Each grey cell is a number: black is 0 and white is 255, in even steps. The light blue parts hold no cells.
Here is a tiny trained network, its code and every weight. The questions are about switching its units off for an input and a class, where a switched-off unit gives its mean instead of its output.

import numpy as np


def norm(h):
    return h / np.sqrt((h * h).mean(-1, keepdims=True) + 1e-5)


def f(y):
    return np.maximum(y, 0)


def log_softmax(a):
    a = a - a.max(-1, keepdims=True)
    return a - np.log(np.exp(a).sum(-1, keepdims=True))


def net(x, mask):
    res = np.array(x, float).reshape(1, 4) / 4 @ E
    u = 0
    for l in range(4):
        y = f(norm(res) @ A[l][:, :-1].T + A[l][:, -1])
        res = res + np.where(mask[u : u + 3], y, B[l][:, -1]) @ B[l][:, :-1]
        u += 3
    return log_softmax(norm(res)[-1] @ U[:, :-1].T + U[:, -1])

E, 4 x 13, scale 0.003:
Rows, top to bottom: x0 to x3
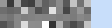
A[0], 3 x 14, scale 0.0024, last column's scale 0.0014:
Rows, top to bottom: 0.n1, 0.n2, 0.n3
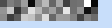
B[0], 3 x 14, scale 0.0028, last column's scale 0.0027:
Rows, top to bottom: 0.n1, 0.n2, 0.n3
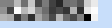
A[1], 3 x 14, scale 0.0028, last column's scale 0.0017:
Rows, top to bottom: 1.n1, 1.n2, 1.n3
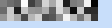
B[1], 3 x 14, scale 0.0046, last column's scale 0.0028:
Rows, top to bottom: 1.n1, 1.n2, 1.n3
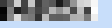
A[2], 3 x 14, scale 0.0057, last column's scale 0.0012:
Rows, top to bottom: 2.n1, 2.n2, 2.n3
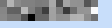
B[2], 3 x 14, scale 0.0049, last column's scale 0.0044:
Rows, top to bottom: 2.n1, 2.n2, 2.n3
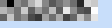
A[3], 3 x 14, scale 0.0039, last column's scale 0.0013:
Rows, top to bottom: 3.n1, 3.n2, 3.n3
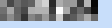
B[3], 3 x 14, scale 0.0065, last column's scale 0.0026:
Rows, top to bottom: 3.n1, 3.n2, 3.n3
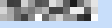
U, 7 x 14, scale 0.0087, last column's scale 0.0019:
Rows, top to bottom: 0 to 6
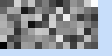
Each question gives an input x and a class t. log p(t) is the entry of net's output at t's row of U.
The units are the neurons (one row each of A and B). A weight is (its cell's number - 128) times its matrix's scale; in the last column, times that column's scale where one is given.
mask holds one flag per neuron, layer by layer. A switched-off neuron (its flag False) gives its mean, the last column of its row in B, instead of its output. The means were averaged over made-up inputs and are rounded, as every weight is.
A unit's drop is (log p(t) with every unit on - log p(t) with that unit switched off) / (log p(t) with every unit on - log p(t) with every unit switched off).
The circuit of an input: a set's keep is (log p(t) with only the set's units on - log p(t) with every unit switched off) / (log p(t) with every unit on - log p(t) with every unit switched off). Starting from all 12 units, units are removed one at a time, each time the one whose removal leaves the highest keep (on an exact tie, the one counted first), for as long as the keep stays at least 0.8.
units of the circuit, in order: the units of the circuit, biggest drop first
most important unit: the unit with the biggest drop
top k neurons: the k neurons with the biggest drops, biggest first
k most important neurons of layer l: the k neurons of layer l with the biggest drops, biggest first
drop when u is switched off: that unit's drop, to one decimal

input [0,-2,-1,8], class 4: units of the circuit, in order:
(0.n3 3.n2)
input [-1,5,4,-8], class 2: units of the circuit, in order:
(2.n1)
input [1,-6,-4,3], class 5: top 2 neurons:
(3.n1 1.n2)
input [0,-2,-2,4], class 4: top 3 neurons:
(0.n3 0.n2 3.n2)
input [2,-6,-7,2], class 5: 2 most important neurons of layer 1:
(1.n2 1.n1)
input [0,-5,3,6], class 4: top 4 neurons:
(3.n2 0.n3 0.n2 2.n1)
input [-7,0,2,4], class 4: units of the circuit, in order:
(3.n2 0.n3)
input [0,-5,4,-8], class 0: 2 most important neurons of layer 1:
(1.n2 1.n3)
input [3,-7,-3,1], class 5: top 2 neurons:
(3.n1 1.n2)
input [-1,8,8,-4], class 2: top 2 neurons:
(2.n2 2.n1)
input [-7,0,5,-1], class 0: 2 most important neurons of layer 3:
(3.n3 3.n1)
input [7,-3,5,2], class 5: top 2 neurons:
(3.n1 1.n2)
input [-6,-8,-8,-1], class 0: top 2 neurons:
(0.n2 1.n3)
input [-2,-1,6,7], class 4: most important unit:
0.n3
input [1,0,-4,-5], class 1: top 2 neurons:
(2.n3 1.n1)
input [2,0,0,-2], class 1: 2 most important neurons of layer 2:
(2.n3 2.n2)
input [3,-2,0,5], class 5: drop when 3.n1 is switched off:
0.2
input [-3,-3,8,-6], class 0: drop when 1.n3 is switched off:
0.1
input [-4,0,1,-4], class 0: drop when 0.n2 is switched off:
0.5
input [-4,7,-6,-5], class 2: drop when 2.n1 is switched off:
0.0
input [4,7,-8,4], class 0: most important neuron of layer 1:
(1.n1)
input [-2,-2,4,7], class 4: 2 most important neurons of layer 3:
(3.n2 3.n3)
